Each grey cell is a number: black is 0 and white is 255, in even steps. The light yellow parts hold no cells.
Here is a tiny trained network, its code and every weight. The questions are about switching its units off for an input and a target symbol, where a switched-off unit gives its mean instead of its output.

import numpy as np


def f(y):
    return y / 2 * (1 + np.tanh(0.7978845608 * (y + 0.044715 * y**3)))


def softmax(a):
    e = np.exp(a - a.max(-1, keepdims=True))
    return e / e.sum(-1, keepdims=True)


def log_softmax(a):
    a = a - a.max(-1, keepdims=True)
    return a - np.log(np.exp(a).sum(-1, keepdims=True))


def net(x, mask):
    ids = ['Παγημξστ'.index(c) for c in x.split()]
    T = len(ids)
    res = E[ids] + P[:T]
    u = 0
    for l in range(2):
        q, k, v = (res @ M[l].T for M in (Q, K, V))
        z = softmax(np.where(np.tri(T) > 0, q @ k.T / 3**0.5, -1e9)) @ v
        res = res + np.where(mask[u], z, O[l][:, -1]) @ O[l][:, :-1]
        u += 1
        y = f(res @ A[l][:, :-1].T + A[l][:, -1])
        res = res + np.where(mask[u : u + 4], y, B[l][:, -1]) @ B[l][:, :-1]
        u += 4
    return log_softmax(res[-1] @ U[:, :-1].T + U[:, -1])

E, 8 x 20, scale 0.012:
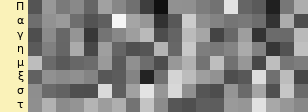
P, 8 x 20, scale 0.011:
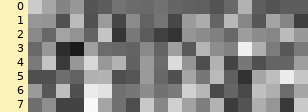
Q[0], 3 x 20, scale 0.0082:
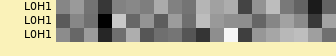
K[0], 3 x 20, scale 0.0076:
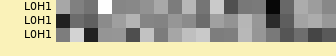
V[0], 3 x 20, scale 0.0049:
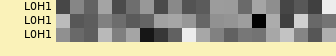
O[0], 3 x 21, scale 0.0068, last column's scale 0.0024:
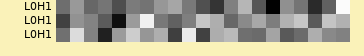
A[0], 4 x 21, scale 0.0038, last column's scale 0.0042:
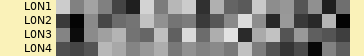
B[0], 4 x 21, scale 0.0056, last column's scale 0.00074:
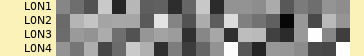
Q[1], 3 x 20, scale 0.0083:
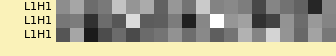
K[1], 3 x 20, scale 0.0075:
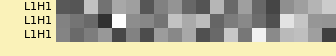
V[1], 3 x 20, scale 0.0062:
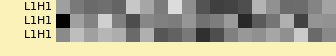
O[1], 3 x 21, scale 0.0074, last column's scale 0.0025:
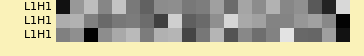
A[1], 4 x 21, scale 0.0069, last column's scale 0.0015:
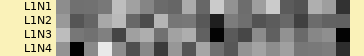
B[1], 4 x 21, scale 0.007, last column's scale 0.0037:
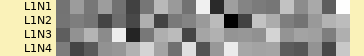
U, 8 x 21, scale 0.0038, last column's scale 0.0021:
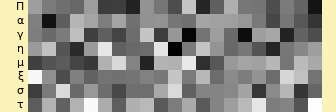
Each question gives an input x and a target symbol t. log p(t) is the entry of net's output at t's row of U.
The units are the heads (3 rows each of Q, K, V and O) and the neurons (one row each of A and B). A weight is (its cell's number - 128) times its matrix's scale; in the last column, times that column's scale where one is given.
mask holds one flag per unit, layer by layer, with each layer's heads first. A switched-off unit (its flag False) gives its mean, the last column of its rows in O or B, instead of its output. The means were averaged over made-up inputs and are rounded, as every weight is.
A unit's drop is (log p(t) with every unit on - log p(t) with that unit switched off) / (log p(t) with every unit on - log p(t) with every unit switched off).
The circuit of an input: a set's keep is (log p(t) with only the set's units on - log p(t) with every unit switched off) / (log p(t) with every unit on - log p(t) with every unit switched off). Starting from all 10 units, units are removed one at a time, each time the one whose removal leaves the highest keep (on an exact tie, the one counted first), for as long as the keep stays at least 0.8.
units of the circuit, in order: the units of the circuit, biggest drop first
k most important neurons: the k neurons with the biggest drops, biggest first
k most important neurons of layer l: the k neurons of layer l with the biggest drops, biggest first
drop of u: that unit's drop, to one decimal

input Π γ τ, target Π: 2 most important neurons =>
(L1N2; L1N1)
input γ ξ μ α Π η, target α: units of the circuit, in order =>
(L0H1; L1N4)
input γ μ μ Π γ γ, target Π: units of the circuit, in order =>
(L1N2; L0H1)
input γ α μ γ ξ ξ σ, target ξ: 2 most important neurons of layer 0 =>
(L0N3; L0N4)
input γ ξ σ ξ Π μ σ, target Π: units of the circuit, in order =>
(L0H1; L1N2)
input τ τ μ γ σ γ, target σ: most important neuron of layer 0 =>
(L0N2)
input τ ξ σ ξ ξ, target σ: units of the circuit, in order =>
(L1H1; L0H1)
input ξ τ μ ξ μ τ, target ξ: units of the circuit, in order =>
(L1H1; L0H1)
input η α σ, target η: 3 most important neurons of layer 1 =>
(L1N1; L1N3; L1N2)
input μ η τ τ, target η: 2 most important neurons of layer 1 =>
(L1N1; L1N2)
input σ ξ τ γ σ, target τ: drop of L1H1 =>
0.8
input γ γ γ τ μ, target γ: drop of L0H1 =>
1.3
